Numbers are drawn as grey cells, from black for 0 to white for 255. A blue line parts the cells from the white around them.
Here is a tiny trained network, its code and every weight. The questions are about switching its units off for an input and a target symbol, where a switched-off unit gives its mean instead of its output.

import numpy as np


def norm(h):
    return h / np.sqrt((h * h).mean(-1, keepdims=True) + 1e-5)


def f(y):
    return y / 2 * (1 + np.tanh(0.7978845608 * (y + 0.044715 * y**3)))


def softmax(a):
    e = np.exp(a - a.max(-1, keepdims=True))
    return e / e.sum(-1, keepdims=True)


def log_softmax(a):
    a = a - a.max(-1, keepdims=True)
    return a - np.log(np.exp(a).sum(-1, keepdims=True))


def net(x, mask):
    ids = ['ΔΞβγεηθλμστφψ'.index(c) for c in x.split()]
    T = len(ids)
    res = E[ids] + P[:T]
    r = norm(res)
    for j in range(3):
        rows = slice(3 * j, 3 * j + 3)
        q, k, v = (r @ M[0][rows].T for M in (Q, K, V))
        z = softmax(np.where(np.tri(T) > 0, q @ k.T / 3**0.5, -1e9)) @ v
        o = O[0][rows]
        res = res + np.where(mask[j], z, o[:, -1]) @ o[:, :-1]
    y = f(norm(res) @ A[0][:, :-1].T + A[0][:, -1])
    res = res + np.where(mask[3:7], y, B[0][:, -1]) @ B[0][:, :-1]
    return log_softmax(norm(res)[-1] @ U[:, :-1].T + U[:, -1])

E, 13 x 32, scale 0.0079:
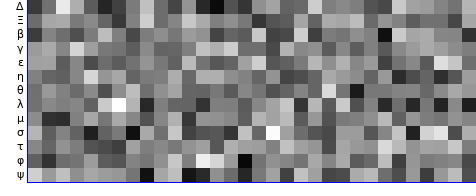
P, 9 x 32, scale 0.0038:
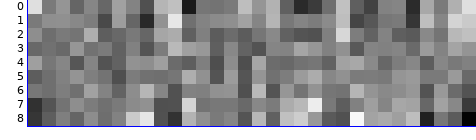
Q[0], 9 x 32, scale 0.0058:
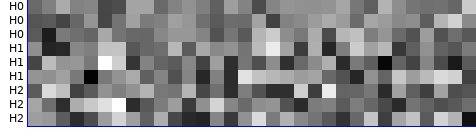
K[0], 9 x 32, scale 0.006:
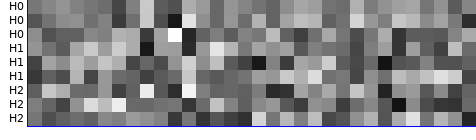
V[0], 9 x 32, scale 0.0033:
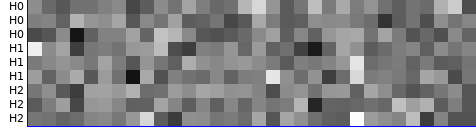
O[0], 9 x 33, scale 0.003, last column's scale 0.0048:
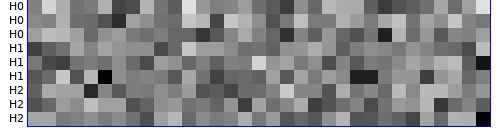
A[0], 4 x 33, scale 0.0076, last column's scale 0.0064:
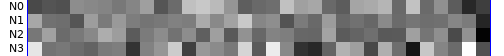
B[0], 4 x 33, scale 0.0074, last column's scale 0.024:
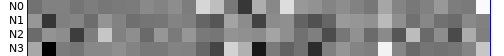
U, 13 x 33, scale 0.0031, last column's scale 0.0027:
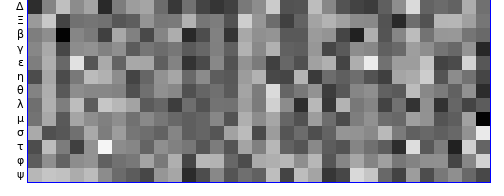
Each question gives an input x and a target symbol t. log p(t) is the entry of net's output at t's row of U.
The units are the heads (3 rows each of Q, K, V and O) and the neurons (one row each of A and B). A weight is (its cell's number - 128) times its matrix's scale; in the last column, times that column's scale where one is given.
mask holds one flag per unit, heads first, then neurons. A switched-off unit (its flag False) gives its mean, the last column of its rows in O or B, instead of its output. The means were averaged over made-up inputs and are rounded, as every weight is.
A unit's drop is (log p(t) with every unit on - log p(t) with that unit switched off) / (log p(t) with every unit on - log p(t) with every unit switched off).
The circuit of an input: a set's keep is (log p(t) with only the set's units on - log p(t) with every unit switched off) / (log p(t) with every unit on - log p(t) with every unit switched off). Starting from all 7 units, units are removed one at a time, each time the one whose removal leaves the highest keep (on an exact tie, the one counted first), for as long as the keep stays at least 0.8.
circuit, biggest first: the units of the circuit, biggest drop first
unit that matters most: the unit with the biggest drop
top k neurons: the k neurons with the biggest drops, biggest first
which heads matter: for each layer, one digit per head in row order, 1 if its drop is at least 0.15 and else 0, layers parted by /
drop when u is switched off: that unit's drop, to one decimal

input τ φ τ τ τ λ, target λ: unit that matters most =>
N0
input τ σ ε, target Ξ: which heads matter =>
000
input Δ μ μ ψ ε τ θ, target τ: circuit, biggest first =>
H0, N2
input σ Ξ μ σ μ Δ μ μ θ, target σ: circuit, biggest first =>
H2, N0
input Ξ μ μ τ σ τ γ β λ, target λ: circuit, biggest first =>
N0, N3, H2
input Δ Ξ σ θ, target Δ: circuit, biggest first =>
N0, N3, H1
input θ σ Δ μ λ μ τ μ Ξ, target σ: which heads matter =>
001
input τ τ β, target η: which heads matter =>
001
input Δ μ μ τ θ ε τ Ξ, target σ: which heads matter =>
011
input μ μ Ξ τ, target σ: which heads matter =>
010
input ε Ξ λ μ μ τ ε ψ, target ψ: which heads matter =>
000
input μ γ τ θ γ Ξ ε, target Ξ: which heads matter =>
001
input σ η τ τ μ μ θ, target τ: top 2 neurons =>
N2, N0
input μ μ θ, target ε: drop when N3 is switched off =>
0.3
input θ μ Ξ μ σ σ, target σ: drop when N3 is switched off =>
0.1
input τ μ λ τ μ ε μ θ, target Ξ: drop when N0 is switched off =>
0.4
